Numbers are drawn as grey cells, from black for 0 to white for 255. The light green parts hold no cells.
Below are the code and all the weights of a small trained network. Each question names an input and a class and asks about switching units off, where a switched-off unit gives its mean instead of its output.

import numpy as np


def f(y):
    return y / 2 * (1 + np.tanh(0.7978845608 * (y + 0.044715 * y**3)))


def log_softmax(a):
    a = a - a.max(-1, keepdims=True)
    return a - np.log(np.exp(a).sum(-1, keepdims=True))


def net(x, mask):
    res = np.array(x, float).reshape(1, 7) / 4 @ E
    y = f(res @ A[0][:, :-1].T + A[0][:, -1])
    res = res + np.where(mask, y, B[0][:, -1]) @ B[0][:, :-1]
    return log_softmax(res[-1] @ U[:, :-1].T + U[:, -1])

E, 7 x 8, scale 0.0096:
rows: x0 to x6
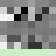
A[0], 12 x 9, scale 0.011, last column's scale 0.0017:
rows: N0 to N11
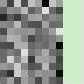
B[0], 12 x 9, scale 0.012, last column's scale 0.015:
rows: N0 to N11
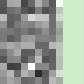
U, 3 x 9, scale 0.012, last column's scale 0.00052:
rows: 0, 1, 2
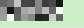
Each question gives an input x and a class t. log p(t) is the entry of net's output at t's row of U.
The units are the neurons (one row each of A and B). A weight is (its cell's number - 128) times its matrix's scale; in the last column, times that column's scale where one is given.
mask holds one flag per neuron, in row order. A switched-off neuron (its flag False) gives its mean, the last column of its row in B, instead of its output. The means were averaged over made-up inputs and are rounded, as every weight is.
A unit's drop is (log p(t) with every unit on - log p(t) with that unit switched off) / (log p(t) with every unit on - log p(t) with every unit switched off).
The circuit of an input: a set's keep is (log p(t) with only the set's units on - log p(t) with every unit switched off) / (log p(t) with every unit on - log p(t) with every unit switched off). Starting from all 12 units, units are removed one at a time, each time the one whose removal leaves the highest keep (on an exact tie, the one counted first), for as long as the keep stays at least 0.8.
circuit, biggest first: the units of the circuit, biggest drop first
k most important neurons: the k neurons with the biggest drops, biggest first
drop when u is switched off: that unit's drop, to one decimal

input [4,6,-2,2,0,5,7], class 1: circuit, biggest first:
(N9)
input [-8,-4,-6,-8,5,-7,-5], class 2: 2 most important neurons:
(N10, N6)
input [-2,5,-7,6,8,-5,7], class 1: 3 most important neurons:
(N9, N3, N5)
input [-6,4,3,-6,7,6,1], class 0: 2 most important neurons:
(N10, N6)
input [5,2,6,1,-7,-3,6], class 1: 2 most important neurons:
(N10, N9)
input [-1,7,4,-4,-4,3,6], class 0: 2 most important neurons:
(N0, N2)
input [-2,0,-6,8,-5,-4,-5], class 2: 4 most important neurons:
(N10, N6, N9, N3)
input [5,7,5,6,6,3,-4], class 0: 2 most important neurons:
(N0, N10)
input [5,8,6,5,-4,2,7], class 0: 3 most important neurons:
(N0, N2, N10)
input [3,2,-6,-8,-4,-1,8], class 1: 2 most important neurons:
(N9, N3)
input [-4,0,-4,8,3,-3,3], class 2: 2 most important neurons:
(N2, N10)
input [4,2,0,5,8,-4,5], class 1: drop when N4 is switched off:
0.0
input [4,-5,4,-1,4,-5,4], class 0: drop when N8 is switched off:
0.1
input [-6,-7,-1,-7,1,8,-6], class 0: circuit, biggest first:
(N7)
